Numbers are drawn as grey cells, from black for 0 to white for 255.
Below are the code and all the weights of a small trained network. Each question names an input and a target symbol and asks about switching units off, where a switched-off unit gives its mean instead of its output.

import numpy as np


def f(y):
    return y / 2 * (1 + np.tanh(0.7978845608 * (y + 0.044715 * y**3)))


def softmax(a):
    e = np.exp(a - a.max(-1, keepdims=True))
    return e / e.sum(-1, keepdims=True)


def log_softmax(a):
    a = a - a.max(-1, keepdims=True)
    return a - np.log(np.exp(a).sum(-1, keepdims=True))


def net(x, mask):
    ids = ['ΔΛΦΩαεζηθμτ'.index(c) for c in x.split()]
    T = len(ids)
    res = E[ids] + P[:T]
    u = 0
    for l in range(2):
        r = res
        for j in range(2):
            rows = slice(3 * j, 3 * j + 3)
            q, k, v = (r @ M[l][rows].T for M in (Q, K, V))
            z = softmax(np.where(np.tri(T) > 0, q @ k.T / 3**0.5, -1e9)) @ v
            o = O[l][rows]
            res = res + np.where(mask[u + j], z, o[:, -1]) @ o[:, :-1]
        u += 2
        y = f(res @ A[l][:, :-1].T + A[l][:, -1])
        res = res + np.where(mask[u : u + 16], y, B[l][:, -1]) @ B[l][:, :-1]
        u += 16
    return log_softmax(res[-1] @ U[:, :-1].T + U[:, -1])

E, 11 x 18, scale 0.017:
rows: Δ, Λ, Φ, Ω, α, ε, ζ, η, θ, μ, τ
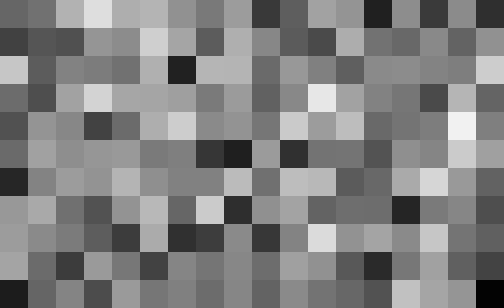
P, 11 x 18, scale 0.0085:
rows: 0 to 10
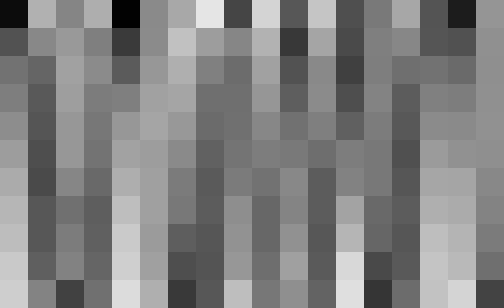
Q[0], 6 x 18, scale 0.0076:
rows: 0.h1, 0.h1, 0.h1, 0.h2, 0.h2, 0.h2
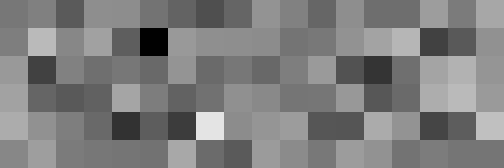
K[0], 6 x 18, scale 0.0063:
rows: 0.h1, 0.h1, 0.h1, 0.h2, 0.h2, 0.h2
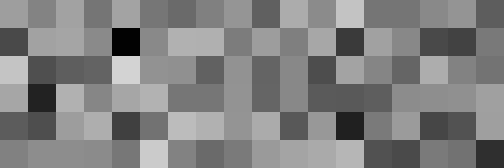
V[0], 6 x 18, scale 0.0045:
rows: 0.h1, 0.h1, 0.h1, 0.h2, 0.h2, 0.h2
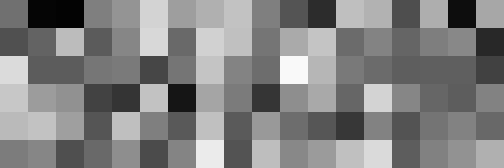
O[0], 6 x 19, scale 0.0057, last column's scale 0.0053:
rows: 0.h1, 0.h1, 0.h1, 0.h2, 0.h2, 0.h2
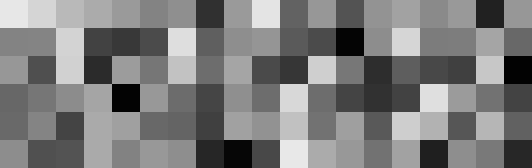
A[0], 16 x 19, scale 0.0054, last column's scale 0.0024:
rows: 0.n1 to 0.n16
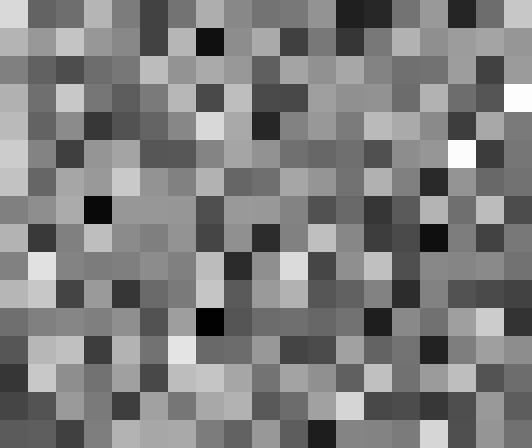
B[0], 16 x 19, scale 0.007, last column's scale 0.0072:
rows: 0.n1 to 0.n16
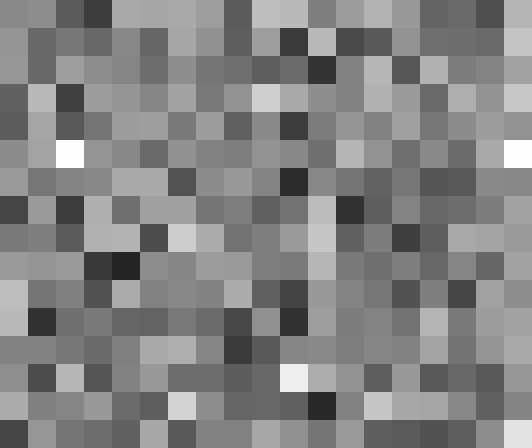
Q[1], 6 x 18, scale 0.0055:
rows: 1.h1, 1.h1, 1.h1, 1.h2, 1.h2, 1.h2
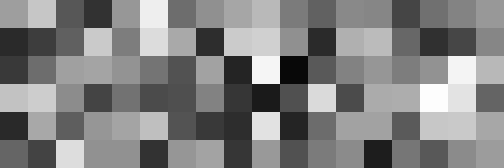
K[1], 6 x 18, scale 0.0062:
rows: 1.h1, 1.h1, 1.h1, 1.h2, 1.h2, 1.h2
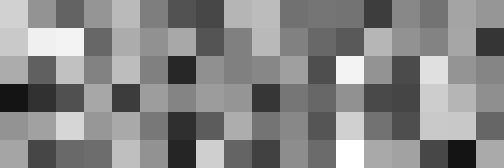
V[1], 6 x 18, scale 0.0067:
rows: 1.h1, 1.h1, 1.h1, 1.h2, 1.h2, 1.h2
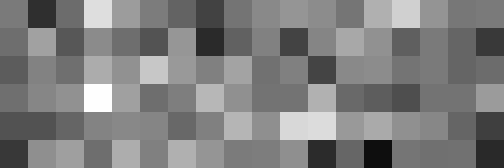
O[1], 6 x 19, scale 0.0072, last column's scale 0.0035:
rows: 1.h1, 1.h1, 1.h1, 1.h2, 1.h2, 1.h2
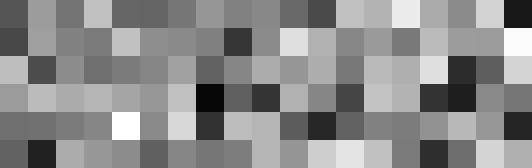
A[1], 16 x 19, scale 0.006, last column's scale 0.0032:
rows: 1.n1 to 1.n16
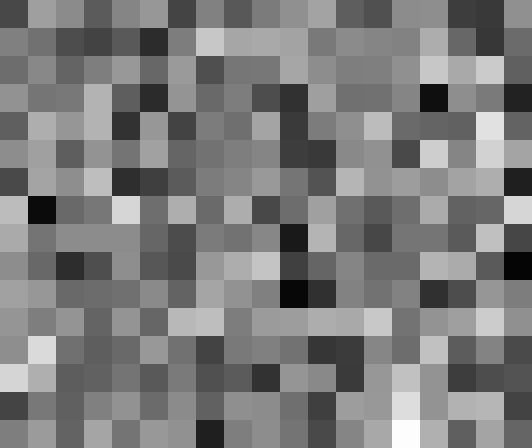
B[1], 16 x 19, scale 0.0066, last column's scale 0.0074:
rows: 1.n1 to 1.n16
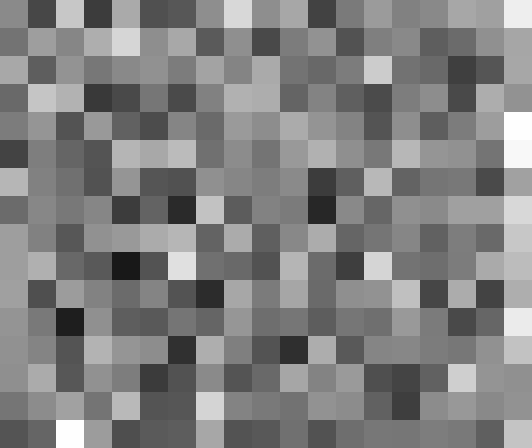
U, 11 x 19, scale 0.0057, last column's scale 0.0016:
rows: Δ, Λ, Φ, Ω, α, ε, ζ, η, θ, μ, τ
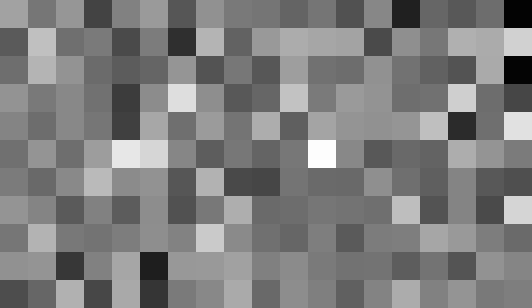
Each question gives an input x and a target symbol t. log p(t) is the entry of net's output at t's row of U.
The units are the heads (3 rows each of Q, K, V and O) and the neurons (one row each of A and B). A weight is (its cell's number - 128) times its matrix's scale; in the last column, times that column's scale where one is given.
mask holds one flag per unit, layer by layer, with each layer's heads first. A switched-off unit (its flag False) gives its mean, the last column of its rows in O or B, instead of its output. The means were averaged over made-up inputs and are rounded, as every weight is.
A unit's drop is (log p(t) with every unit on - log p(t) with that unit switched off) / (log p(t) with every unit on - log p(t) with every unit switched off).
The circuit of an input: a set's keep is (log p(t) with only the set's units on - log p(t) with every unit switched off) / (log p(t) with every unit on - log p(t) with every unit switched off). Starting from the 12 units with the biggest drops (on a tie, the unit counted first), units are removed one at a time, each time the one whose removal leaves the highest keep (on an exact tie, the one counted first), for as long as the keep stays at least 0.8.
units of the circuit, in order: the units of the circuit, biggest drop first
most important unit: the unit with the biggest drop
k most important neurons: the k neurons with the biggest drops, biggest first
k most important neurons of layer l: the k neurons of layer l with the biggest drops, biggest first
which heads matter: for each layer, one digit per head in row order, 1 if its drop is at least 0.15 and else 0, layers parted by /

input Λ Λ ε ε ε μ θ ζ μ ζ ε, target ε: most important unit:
0.h1
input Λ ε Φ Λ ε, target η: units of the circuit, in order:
(0.n2, 1.h1, 0.h1, 1.n11)
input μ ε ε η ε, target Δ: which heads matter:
00 / 10
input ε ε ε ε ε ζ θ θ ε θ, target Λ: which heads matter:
01 / 01
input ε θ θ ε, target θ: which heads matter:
00 / 01
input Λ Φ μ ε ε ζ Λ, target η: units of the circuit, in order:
(0.h1, 0.n16, 1.h1, 1.n11)
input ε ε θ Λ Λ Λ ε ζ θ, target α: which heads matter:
01 / 11
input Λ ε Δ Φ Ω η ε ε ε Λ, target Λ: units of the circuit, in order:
(0.n16, 1.h2, 1.h1)
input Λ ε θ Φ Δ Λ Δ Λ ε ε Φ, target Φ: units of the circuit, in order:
(0.h2, 1.h2, 0.n9)
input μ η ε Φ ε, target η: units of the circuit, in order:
(1.h1, 1.n11)
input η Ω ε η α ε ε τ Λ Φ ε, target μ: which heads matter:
10 / 01
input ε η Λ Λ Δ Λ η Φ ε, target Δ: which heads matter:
10 / 10
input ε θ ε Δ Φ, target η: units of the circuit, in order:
(1.h1, 1.n11, 0.n5)
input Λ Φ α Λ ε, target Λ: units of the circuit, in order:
(0.h1, 1.h2, 1.h1)
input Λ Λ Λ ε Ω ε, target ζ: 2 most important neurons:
(1.n16, 0.n2)
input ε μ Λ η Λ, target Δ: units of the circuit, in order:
(1.h1, 0.n10)
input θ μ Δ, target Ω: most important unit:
0.h2
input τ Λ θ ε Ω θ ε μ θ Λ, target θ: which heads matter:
10 / 01
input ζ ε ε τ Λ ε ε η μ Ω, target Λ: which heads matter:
11 / 11
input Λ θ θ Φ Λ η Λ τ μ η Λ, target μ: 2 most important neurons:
(0.n6, 0.n14)
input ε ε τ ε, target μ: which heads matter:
00 / 01
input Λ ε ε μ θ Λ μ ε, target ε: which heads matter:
00 / 00
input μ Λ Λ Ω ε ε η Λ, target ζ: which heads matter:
10 / 01
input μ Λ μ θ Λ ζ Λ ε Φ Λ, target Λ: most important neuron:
(0.n6)
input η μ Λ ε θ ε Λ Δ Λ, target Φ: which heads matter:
10 / 01
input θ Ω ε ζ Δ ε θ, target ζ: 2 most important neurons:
(1.n16, 0.n9)
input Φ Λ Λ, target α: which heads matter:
10 / 10
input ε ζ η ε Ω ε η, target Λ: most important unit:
1.h1
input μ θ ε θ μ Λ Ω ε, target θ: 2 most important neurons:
(0.n2, 1.n10)
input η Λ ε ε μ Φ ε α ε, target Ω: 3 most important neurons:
(1.n10, 0.n3, 0.n14)
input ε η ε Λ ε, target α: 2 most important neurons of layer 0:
(0.n2, 0.n10)
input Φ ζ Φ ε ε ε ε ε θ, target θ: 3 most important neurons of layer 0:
(0.n14, 0.n3, 0.n1)
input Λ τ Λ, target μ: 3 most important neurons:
(0.n14, 0.n6, 1.n12)
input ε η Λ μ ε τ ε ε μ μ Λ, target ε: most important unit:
0.n16
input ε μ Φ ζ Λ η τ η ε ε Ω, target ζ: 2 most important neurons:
(1.n8, 0.n3)
